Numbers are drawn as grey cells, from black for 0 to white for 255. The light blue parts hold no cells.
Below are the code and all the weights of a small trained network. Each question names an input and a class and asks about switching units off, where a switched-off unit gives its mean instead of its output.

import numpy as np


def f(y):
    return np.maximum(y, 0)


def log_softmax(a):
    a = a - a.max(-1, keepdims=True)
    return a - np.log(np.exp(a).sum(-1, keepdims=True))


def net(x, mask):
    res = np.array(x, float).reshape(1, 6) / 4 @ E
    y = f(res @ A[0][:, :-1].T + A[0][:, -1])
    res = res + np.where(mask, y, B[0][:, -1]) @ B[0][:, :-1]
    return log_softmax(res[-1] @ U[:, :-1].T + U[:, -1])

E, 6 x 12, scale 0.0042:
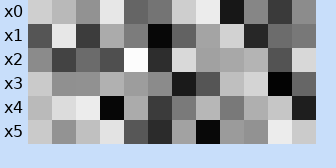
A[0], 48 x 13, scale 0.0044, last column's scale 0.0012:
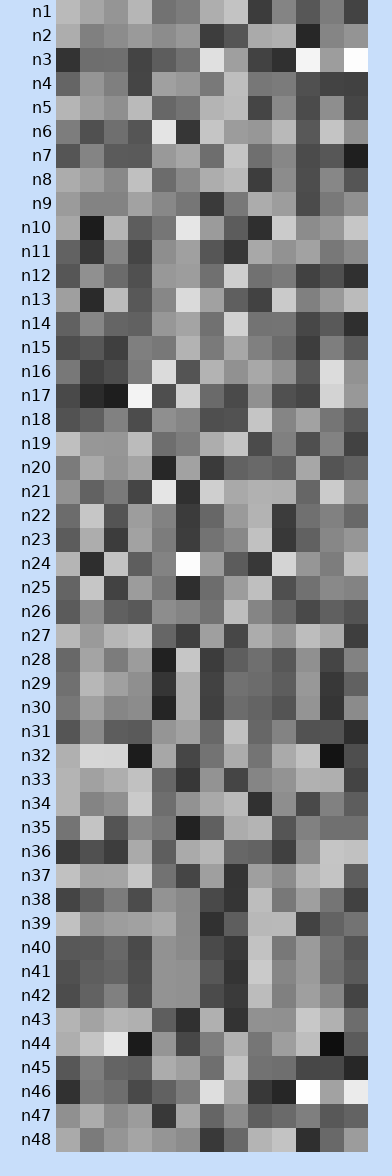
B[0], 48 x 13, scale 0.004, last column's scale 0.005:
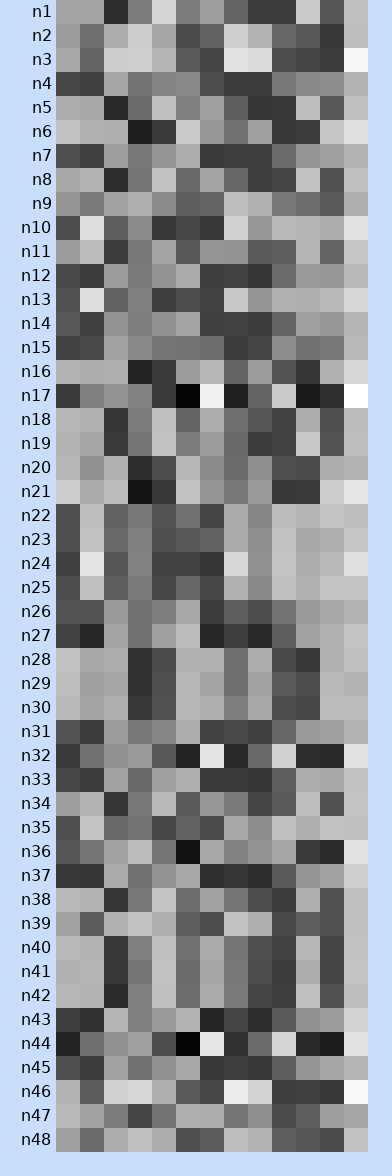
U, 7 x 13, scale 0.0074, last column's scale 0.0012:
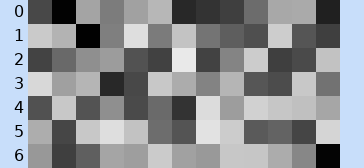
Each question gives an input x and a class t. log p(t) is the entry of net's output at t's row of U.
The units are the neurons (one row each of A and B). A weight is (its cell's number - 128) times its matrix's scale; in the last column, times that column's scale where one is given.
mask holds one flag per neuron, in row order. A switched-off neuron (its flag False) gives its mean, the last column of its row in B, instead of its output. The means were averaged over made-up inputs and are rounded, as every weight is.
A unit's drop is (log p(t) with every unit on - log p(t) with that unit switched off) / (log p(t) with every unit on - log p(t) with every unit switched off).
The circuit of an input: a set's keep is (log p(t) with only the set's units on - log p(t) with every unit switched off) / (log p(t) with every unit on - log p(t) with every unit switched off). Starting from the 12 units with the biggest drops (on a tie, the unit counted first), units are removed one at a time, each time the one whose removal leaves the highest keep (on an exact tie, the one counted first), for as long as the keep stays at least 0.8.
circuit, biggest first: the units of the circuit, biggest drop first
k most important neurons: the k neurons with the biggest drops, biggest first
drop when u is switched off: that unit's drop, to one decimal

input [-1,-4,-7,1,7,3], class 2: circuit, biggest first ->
(n44)
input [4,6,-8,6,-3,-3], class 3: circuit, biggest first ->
(n28 n30)
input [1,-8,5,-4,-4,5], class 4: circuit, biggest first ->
(n10 n24)
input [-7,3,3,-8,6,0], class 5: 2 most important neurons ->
(n46 n3)
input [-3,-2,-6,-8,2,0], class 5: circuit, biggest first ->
(n46 n3)
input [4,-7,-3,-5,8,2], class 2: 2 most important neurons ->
(n44 n32)
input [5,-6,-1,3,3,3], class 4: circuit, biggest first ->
(n24 n10)
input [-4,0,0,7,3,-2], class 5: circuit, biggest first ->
(n39 n48)
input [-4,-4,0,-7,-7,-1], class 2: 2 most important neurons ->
(n17 n36)
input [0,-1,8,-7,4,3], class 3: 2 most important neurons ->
(n21 n6)
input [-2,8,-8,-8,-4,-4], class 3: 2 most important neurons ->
(n28 n30)
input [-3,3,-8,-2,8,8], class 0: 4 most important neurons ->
(n43 n27 n33 n37)
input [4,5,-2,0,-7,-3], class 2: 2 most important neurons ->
(n17 n36)
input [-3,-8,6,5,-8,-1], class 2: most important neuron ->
(n17)
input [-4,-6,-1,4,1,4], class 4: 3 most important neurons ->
(n24 n10 n13)
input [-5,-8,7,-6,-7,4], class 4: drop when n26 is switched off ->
0.0
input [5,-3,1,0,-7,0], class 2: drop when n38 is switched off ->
0.1
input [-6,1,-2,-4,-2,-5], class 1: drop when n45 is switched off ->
-0.1
